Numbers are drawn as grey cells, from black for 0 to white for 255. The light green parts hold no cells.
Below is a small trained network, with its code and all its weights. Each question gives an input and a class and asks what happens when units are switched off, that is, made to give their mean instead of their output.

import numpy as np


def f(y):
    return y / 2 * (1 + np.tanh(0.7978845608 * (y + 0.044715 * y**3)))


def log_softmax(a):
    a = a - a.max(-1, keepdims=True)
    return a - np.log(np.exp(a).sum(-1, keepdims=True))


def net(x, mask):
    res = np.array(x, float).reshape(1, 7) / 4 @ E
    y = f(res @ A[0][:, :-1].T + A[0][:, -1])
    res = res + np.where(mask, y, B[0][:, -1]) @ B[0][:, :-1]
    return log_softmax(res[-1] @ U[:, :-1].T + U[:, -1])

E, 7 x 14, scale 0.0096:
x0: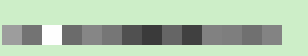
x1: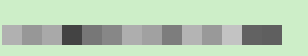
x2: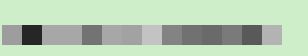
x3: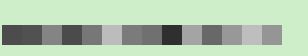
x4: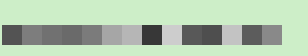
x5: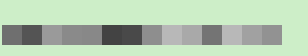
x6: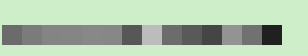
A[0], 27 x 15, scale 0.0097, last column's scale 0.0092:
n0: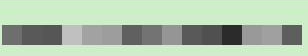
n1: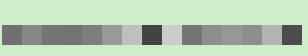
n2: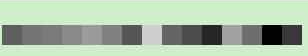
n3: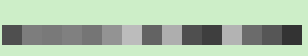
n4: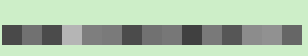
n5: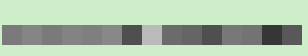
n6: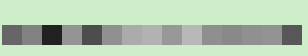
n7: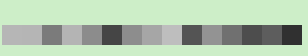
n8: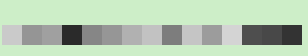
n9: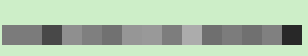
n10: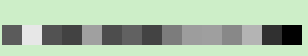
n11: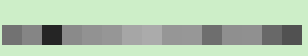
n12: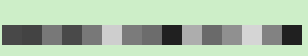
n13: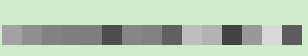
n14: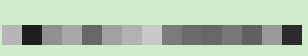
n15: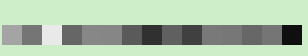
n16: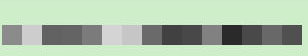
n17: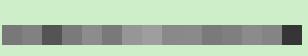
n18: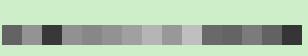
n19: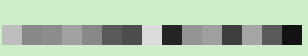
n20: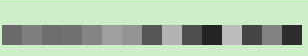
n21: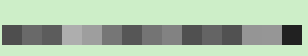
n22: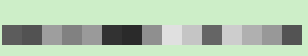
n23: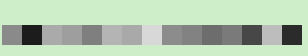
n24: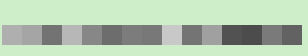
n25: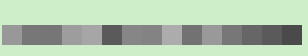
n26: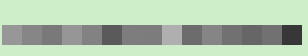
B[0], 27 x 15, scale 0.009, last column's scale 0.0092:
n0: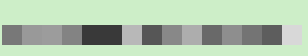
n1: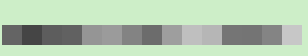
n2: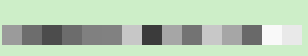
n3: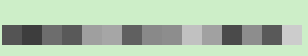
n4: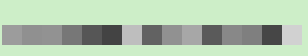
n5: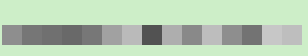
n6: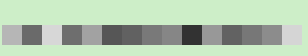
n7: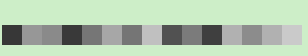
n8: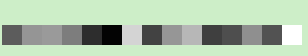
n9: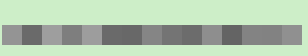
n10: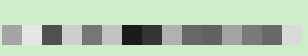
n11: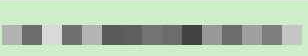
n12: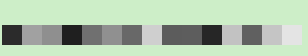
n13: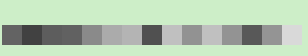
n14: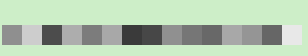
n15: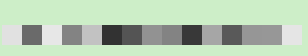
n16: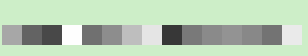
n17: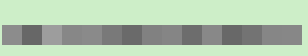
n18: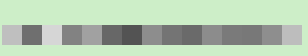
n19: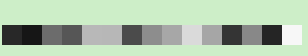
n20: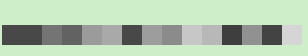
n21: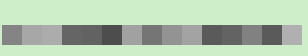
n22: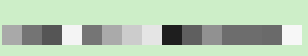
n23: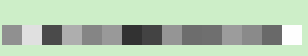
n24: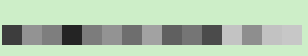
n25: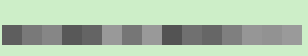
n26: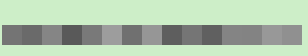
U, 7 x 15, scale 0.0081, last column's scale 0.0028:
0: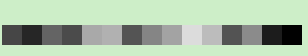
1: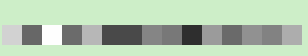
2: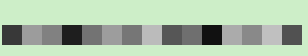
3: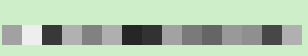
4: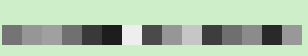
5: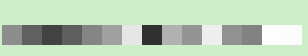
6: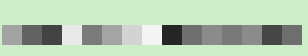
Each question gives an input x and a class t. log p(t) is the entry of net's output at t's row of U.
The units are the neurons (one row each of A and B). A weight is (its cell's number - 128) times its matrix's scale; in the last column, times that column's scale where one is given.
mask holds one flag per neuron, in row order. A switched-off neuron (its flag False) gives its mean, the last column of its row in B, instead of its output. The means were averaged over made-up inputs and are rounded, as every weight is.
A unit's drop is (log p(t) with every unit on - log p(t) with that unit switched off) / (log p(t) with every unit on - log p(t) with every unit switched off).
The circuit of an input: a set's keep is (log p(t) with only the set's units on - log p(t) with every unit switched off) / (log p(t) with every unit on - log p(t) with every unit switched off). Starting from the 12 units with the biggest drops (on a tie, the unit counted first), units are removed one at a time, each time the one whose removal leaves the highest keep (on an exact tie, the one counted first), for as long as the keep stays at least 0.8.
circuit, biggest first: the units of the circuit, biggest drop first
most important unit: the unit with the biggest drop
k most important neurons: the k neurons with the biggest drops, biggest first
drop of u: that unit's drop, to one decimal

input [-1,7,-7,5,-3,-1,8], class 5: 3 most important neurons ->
n2; n5; n23
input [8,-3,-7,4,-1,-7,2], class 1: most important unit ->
n15
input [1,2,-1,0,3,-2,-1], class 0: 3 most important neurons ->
n22; n2; n8
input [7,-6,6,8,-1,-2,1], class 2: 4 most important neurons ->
n12; n6; n11; n18
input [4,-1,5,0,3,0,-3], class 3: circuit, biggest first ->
n23; n14
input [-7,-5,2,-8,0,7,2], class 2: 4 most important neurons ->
n7; n24; n15; n25
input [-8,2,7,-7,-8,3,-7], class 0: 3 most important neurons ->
n19; n13; n15
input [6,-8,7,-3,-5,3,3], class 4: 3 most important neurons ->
n0; n4; n21
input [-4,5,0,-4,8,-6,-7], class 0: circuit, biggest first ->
n20; n3
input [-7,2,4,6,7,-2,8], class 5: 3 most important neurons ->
n2; n19; n5
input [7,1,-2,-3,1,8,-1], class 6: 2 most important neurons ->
n22; n6
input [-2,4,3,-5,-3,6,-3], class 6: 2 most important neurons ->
n22; n12
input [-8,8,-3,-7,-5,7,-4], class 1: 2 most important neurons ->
n6; n18
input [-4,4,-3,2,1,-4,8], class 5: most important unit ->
n2
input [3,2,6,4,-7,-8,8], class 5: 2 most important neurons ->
n2; n5
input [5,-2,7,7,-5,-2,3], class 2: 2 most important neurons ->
n12; n10
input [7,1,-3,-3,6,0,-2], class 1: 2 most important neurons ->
n15; n19
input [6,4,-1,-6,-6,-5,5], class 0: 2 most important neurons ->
n19; n12
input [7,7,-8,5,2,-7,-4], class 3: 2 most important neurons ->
n10; n6
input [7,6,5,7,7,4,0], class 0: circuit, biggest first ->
n20
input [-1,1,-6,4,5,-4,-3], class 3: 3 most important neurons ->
n10; n19; n22
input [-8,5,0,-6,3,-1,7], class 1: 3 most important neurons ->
n11; n18; n6
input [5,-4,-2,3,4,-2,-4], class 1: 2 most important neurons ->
n15; n2
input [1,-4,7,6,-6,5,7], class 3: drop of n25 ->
0.0
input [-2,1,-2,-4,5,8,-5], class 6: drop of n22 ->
1.1
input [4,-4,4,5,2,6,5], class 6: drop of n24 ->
0.2
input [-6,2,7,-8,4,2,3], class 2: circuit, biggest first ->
n7
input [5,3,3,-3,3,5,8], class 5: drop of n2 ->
0.8
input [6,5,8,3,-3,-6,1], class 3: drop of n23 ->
0.6
